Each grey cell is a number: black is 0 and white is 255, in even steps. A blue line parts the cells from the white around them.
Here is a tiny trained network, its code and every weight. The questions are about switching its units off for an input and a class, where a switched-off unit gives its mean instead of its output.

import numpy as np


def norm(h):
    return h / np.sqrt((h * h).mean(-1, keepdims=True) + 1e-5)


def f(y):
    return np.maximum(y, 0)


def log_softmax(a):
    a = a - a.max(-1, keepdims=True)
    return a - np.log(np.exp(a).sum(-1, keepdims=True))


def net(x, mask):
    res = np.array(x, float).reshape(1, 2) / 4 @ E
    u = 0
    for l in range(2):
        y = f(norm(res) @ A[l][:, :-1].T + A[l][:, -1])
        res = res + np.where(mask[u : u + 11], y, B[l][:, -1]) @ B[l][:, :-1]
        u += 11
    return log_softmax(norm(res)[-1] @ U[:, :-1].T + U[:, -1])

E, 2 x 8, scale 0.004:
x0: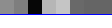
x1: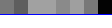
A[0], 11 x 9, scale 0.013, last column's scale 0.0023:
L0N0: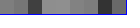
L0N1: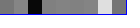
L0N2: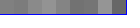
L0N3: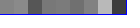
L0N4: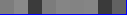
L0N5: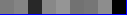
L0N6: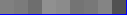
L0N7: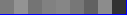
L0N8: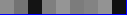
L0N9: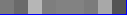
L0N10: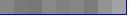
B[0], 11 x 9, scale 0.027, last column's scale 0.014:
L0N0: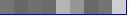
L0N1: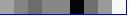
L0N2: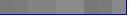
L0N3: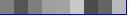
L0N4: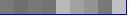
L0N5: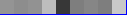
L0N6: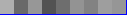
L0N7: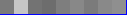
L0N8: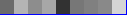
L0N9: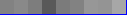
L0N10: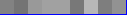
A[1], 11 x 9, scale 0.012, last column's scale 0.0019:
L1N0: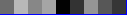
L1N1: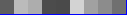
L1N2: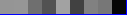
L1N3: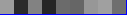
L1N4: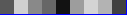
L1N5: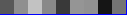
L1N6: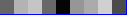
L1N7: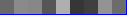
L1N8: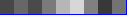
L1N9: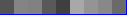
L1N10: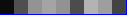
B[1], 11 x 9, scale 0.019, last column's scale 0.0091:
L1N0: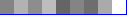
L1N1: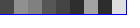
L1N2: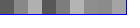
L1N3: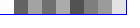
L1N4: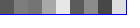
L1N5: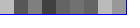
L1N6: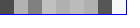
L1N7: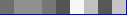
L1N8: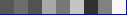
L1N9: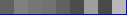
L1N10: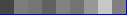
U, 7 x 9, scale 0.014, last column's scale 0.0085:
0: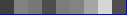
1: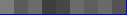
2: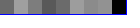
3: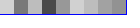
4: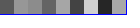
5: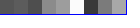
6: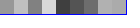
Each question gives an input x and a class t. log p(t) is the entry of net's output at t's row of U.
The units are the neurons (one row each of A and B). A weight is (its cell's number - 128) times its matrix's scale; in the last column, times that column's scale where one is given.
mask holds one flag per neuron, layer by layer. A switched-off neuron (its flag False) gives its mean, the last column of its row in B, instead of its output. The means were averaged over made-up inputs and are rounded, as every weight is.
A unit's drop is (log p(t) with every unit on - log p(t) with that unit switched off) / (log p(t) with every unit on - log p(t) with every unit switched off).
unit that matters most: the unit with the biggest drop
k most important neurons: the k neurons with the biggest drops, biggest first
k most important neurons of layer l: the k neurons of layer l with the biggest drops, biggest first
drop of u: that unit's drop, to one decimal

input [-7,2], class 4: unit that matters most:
L0N1
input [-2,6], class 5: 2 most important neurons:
(L0N1, L0N8)
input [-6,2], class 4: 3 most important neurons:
(L0N1, L0N0, L0N3)
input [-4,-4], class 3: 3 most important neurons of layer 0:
(L0N8, L0N5, L0N0)
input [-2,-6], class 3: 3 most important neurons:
(L0N8, L0N5, L1N7)
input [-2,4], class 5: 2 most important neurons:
(L0N5, L0N1)
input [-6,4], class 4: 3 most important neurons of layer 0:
(L0N1, L0N3, L0N0)
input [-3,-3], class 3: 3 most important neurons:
(L0N8, L0N5, L0N0)
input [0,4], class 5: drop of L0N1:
0.1
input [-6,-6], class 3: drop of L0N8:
0.8
